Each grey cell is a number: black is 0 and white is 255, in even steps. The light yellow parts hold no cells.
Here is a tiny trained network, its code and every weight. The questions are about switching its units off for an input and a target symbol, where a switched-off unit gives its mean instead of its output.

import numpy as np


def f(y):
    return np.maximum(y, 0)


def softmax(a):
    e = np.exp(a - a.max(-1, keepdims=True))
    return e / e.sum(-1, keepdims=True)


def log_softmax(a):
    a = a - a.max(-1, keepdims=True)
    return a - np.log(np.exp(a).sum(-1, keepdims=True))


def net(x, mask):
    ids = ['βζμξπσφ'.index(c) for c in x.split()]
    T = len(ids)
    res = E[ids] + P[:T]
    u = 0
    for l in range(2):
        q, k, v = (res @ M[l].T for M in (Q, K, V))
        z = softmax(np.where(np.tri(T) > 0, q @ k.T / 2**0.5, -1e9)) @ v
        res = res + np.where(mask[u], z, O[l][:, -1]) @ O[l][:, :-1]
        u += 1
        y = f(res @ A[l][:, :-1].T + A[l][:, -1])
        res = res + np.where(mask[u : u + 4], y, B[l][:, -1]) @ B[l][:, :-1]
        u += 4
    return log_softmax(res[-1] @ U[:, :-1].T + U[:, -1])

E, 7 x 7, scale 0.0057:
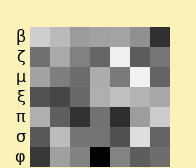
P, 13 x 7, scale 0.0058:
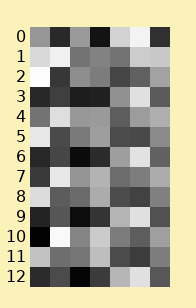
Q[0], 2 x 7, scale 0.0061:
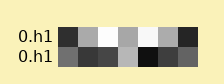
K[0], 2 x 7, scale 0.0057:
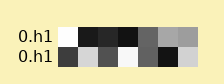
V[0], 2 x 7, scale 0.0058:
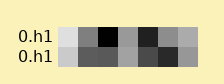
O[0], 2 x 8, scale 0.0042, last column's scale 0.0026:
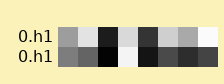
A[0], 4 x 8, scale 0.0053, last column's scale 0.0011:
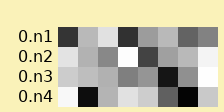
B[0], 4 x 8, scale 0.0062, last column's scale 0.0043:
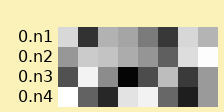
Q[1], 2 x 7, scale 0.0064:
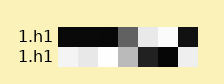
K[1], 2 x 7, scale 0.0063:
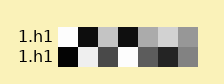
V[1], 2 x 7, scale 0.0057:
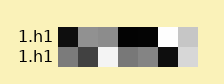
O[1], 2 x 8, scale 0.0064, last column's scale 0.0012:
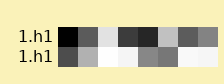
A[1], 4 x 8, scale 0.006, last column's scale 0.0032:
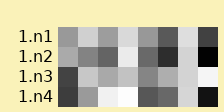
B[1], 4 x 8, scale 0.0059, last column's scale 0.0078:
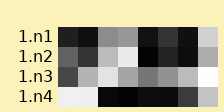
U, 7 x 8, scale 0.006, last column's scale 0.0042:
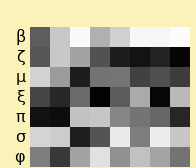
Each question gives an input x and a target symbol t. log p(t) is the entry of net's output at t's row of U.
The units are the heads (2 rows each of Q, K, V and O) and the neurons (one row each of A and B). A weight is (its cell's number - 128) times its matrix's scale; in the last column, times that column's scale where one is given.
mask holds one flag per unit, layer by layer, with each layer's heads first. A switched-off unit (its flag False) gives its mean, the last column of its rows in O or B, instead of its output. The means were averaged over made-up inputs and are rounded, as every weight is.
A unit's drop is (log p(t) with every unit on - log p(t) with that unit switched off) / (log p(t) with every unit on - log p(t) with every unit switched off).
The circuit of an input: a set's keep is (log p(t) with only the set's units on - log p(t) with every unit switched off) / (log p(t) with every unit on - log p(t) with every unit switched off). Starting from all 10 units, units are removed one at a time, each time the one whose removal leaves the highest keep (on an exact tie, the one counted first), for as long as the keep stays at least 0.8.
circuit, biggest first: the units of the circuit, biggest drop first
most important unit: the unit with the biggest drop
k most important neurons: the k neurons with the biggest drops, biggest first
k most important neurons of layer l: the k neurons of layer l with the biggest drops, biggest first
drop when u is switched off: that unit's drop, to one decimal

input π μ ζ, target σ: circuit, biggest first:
(1.n1 1.h1 1.n2 0.n3)
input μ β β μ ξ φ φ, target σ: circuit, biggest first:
(1.h1 0.n4 1.n1 1.n2)
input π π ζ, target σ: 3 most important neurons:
(1.n1 0.n1 1.n2)
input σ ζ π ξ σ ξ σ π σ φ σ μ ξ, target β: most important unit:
0.h1
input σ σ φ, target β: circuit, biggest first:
(1.n1 1.n4)
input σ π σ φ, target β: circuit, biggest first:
(0.n1 0.h1 1.h1 1.n1)
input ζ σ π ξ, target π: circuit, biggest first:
(0.h1 0.n1 1.h1 1.n1)
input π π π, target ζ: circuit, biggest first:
(0.n2 0.h1 1.n2 1.n4)
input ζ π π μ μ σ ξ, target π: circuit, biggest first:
(0.h1 1.h1 0.n1 1.n1)
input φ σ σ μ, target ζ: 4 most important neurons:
(0.n1 1.n4 1.n1 0.n3)
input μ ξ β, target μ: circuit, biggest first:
(0.n4 1.n3)
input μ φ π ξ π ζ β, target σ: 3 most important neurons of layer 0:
(0.n4 0.n2 0.n1)
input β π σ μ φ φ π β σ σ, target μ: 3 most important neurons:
(0.n4 0.n1 0.n2)
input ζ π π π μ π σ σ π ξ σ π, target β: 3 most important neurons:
(1.n4 1.n1 0.n2)
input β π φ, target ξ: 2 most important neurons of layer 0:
(0.n2 0.n1)
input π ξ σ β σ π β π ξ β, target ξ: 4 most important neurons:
(0.n2 1.n3 0.n1 0.n4)
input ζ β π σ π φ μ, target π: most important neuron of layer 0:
(0.n1)
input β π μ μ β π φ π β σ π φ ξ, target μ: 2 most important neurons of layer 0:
(0.n4 0.n2)
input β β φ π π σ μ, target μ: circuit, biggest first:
(1.h1 0.n4 0.h1 1.n2)
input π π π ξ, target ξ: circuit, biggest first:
(1.h1 0.n2)
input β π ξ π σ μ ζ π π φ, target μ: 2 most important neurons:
(0.n4 0.n1)
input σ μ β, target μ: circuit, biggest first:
(0.n4 1.h1)
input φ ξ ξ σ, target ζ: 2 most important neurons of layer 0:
(0.n1 0.n3)
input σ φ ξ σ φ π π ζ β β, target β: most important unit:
0.h1
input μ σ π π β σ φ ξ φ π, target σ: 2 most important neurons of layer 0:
(0.n4 0.n2)
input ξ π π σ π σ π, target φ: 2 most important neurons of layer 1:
(1.n4 1.n2)
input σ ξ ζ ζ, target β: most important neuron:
(0.n1)
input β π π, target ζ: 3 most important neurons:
(0.n2 1.n4 1.n2)
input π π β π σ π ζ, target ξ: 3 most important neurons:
(0.n2 1.n3 0.n1)
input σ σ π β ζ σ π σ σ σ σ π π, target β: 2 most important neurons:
(0.n1 1.n1)
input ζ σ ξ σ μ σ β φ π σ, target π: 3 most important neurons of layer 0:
(0.n1 0.n4 0.n2)
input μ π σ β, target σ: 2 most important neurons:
(0.n4 1.n1)
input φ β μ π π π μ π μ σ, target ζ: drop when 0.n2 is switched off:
-0.1
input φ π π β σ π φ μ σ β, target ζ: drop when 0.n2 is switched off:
-0.1
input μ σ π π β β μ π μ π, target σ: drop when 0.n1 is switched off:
0.1
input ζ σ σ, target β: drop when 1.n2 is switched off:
0.2
